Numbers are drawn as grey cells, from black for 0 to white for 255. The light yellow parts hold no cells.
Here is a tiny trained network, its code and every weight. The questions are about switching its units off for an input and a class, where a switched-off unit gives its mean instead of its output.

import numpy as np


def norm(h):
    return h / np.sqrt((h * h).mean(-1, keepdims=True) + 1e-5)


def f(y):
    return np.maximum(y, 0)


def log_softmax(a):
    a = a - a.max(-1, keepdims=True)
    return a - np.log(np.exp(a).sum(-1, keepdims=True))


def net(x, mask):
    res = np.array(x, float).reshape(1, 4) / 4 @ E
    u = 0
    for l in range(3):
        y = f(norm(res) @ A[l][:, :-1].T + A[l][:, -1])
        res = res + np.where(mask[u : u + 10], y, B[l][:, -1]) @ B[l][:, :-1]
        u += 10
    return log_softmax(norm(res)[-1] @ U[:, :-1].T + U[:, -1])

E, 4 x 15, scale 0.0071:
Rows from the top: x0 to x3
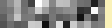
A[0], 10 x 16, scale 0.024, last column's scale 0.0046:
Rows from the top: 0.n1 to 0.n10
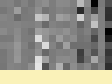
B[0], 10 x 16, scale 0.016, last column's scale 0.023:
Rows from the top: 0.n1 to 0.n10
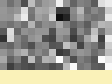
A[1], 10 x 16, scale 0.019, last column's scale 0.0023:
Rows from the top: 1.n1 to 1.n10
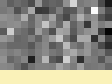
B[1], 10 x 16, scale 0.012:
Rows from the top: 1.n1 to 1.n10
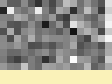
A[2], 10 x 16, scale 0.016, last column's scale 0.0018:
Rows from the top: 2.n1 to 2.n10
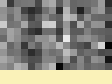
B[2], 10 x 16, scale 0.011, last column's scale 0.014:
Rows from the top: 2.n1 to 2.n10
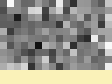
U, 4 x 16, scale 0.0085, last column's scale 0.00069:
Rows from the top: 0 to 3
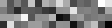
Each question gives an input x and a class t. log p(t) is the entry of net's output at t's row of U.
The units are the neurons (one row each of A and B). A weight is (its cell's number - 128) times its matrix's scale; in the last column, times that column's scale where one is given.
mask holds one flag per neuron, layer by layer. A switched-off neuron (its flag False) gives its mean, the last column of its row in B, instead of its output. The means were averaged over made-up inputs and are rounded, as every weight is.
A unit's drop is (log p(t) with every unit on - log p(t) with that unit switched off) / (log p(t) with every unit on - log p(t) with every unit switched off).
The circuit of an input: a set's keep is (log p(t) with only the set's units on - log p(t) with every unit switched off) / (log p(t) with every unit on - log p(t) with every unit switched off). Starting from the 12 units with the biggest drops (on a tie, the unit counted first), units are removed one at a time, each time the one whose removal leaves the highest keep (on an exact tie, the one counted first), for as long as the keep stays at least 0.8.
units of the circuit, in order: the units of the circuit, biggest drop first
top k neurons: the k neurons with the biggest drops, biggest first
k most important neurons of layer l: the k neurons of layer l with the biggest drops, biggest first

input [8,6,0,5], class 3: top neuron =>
0.n6
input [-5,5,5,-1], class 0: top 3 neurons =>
0.n4, 0.n3, 0.n6
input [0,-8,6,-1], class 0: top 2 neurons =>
0.n1, 0.n3
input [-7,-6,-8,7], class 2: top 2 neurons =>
0.n9, 0.n1
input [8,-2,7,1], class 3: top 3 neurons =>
0.n6, 0.n3, 0.n5
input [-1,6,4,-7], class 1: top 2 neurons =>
0.n7, 0.n1
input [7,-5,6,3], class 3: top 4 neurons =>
0.n6, 0.n3, 0.n9, 0.n1
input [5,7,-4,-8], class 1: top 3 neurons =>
0.n7, 0.n1, 1.n9
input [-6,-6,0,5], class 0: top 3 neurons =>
0.n3, 0.n6, 0.n10
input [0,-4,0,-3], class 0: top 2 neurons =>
0.n1, 0.n10
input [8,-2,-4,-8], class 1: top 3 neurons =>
0.n7, 1.n9, 1.n4
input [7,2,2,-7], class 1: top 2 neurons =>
0.n7, 1.n9
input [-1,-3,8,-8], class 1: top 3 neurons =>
0.n7, 0.n3, 1.n9
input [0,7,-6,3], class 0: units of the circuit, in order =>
0.n9
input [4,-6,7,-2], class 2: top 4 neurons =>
0.n2, 0.n8, 0.n9, 0.n4
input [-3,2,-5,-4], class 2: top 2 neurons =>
0.n10, 0.n3
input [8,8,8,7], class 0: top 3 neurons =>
0.n9, 0.n3, 0.n7
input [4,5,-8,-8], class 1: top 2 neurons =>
0.n7, 1.n9
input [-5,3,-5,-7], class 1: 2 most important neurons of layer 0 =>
0.n6, 0.n9
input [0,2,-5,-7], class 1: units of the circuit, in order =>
0.n7
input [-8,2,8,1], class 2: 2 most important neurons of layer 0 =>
0.n9, 0.n1
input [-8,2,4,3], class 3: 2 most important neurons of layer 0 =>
0.n9, 0.n1
